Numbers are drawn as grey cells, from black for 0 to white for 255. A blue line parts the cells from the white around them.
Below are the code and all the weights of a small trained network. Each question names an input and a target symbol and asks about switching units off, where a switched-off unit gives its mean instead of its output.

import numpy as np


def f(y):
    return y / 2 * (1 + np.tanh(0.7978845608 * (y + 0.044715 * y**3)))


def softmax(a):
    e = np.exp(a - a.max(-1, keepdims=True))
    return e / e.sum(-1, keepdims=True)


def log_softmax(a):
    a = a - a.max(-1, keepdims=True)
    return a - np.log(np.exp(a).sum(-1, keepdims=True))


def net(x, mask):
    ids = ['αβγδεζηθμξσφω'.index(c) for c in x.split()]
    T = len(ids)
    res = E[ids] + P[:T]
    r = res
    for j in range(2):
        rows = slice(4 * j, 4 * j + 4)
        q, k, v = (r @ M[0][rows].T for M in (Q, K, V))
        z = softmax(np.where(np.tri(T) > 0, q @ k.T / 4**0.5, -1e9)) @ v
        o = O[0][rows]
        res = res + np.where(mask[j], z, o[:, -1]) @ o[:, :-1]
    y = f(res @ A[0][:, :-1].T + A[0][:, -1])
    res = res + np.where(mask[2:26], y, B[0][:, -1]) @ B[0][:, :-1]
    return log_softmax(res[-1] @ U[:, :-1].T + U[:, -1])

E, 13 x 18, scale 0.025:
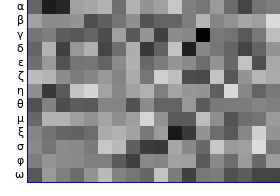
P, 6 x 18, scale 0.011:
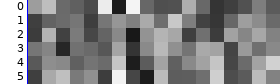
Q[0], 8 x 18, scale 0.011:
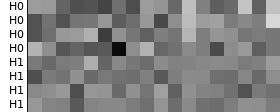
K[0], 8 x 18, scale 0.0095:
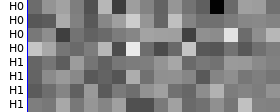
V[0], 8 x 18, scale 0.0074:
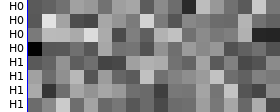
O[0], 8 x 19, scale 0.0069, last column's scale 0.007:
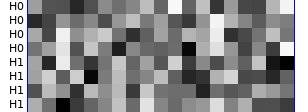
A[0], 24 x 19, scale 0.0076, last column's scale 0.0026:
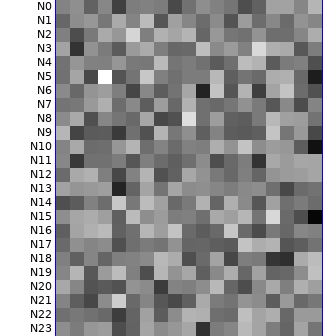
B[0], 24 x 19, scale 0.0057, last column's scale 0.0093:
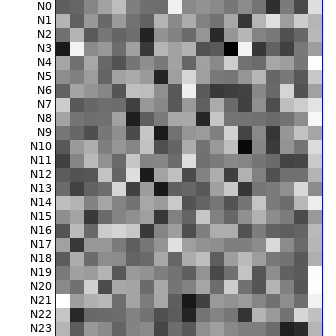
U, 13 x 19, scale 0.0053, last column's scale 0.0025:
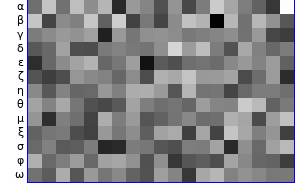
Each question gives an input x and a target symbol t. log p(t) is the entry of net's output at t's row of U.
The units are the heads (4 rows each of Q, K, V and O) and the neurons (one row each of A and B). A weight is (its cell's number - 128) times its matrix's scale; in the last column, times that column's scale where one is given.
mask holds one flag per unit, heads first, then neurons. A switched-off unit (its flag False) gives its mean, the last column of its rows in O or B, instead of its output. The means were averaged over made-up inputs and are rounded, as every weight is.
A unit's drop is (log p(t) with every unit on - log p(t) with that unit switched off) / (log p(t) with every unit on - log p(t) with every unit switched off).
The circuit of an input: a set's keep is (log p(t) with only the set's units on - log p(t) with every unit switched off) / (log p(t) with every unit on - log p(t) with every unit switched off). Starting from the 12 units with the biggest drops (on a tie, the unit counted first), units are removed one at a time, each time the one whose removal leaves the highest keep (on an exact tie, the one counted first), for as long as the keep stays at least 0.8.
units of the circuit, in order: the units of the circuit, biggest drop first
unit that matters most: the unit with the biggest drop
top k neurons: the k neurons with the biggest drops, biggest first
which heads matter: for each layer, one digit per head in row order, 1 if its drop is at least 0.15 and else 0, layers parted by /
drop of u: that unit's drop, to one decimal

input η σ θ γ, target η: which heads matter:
10
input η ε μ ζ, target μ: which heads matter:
10
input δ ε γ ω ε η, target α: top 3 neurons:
[N3 N2 N7]
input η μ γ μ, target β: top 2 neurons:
[N13 N22]
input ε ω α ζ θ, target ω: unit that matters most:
H0
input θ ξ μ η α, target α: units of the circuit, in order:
[H0 N7]
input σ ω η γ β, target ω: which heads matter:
10
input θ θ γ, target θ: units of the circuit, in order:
[H0 N17 N4]
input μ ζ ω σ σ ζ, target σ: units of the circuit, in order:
[H1 N8]
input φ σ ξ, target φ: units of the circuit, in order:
[H0 N6]
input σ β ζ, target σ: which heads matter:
01
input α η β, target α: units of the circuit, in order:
[N12 H0 H1]
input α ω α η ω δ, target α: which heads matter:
10
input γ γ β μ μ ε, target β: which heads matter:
10
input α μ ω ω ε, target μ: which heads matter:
10
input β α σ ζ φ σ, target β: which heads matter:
01
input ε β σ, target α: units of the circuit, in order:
[N3]
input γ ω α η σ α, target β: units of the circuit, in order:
[H1 H0]
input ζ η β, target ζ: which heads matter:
11
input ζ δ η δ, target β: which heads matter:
11
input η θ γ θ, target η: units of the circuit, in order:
[H0 N12 N8 N6]
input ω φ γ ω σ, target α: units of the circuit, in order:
[N3 H0]
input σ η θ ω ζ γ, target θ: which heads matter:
10
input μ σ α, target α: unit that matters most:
N3
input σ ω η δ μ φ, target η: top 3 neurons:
[N12 N8 N6]
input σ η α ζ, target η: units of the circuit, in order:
[H0 N8]
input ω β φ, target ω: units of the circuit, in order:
[H0]
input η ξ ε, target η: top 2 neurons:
[N12 N8]
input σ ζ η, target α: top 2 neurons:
[N2 N19]
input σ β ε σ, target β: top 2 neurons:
[N10 N22]
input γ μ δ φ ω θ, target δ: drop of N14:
0.1
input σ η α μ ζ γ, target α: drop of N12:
0.2
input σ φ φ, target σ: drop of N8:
0.3
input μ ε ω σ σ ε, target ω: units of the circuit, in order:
[H0]
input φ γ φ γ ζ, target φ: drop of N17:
0.0
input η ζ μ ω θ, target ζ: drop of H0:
0.4
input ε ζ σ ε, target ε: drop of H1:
0.7
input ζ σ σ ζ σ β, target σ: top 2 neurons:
[N8 N19]
